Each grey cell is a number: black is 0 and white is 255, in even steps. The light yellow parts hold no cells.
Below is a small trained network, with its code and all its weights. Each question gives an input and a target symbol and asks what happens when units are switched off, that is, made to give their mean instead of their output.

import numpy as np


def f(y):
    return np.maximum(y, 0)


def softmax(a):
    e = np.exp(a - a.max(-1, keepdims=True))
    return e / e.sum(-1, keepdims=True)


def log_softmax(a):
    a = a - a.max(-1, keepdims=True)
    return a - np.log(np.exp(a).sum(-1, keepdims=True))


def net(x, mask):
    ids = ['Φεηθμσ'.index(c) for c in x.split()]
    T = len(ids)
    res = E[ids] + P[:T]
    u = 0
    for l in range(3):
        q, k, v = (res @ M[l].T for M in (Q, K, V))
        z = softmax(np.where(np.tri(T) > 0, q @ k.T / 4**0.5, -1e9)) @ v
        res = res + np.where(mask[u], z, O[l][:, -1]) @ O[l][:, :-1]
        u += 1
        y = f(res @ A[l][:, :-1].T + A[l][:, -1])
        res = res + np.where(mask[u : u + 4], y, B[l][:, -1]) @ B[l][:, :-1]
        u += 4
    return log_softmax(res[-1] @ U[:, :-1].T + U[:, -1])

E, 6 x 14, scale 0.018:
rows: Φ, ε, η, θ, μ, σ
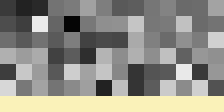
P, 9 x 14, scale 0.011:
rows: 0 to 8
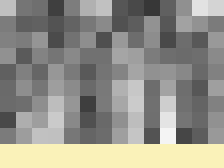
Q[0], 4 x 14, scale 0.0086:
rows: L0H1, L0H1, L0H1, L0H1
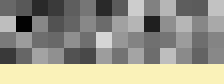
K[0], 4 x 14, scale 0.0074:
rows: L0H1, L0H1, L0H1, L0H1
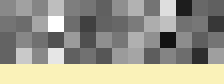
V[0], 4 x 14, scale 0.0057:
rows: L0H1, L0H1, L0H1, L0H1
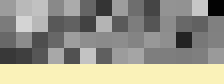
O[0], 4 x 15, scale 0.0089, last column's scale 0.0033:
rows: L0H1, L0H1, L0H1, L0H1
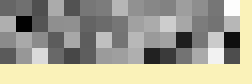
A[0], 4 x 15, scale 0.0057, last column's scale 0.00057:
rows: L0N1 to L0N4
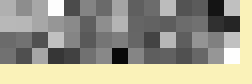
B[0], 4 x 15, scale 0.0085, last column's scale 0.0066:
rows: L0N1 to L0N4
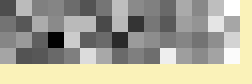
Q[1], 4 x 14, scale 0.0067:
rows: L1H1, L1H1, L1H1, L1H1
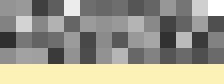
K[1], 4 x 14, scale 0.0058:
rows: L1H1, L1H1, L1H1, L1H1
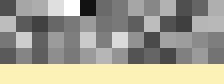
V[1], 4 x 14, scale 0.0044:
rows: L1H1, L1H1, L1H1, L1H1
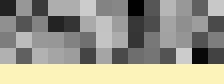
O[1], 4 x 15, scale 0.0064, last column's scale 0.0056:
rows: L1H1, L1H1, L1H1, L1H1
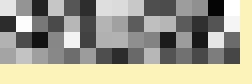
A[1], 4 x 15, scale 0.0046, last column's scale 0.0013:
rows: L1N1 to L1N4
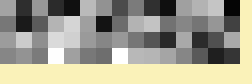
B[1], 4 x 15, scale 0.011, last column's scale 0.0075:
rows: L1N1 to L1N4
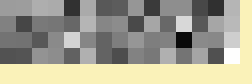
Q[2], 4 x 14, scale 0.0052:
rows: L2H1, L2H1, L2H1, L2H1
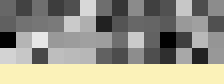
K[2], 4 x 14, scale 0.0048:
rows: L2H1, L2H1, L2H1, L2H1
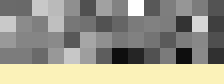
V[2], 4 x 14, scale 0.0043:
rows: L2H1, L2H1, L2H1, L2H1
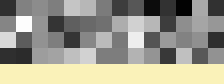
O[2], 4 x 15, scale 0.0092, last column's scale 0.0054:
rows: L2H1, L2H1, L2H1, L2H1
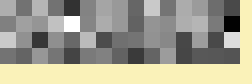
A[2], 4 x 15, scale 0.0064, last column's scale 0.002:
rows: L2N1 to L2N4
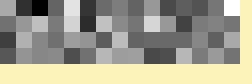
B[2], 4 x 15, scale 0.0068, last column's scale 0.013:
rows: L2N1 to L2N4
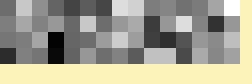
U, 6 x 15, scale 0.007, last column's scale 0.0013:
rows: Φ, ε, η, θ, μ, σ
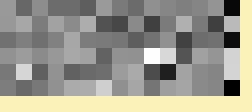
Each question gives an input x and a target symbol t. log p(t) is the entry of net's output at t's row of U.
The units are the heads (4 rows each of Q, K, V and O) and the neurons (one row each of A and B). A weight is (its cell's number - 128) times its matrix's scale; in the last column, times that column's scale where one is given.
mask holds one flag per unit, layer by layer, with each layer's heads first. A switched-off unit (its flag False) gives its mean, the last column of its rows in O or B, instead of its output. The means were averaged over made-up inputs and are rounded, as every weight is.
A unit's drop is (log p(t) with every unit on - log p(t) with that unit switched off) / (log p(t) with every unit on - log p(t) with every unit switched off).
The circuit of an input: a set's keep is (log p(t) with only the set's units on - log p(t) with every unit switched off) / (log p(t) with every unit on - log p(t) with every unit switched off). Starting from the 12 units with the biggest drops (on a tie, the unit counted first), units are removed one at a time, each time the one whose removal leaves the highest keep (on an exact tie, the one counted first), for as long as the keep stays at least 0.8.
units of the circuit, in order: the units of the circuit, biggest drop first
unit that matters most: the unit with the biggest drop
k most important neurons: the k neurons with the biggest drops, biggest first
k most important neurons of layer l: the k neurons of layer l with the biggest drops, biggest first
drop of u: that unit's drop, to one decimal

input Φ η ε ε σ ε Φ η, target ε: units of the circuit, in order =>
(L1H1; L0H1; L1N1; L2N1)
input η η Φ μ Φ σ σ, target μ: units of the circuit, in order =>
(L0N1; L0H1)
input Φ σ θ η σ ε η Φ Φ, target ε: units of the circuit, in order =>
(L0H1; L1N1; L1H1; L0N4)
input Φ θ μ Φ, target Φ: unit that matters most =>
L1N3
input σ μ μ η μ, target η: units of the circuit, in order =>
(L0H1; L1N3)
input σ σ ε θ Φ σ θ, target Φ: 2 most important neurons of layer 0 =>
(L0N4; L0N1)
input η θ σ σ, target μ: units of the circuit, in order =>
(L0H1; L0N1)
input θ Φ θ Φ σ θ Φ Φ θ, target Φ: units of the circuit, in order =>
(L1N2; L2H1; L1H1)
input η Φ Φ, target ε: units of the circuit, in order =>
(L1N1; L0H1; L0N4)
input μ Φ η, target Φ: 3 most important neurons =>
(L1N3; L0N4; L1N4)
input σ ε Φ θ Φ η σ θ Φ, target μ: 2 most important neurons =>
(L2N1; L0N1)
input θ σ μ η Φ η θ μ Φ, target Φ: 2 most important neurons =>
(L1N3; L0N3)
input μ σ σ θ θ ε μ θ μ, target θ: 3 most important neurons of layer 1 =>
(L1N3; L1N4; L1N2)
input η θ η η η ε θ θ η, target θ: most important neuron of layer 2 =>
(L2N1)
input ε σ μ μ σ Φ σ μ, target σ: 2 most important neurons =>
(L0N1; L1N4)
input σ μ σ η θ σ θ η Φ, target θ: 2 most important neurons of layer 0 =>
(L0N2; L0N1)
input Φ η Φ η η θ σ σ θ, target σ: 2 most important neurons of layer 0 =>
(L0N2; L0N1)
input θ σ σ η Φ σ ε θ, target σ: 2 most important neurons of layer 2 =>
(L2N2; L2N1)
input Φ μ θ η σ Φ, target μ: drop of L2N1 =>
0.3
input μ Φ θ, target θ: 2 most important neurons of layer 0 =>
(L0N3; L0N1)
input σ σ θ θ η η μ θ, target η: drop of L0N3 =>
-0.1
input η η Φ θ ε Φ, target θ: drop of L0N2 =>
0.0
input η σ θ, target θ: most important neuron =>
(L1N4)
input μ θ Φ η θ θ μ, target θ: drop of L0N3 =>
0.1
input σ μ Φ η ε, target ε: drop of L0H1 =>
0.2
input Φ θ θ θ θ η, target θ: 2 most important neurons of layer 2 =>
(L2N1; L2N3)
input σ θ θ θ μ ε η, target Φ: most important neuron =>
(L0N4)
